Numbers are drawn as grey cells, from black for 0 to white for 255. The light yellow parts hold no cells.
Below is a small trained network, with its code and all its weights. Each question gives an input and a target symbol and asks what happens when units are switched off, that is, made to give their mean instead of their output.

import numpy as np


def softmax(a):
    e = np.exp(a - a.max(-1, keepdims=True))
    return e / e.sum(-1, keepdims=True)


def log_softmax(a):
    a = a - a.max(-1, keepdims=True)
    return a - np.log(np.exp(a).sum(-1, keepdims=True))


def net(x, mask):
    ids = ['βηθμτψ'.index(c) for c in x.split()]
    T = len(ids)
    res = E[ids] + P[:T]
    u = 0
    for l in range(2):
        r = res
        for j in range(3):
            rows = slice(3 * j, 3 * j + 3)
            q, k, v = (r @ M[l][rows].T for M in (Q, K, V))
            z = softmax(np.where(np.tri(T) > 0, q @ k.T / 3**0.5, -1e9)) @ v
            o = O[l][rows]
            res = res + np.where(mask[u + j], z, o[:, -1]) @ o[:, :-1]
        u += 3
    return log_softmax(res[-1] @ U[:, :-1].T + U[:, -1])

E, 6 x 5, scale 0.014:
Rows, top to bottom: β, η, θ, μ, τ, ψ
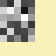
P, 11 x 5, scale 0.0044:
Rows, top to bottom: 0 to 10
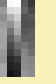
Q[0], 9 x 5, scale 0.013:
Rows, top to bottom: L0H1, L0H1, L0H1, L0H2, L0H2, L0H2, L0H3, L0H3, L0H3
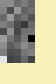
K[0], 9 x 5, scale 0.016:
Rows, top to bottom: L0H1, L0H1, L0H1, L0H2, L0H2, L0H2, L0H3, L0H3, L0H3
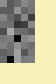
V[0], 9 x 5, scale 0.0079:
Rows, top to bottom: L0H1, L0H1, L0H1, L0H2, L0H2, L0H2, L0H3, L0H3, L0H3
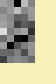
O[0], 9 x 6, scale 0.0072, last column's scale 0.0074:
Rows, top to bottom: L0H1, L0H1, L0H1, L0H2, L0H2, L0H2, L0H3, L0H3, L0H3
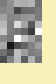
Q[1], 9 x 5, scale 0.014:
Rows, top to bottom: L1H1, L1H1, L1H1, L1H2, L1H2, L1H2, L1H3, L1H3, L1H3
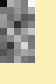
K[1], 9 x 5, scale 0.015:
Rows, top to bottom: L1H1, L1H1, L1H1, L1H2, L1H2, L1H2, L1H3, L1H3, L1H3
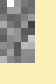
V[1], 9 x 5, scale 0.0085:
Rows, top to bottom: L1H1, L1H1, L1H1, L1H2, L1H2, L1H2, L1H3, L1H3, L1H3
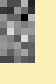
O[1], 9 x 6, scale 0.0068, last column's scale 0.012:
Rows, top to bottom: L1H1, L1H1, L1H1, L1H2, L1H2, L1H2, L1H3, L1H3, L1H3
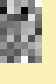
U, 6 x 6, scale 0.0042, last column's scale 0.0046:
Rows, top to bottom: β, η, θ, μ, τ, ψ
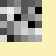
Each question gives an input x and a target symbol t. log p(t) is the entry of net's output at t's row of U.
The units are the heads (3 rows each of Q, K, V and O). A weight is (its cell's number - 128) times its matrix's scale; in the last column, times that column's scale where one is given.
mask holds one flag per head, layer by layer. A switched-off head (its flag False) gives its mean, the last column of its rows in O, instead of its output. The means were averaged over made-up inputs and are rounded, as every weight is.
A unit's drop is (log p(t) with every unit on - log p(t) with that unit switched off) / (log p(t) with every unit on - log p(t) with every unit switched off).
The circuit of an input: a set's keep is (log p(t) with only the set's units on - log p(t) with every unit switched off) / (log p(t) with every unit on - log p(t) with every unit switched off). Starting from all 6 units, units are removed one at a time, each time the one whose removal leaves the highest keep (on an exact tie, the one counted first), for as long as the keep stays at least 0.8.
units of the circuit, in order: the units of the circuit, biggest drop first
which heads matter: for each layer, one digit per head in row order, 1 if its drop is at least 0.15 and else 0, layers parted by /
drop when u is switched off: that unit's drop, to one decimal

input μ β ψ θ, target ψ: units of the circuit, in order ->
[L1H1, L0H2]
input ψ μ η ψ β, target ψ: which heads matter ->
000 / 100
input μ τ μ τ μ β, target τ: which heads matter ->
011 / 010
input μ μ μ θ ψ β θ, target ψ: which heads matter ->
011 / 101
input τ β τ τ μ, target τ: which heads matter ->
011 / 010
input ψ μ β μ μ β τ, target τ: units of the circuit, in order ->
[L0H2, L1H2]
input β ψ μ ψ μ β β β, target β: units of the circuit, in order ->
[L1H1, L0H3, L0H1]
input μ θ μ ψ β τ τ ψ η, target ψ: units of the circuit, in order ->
[L1H1]
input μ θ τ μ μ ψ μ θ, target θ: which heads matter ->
010 / 000
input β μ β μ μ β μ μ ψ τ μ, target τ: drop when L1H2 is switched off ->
0.3
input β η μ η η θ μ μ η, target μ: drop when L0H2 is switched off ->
0.2
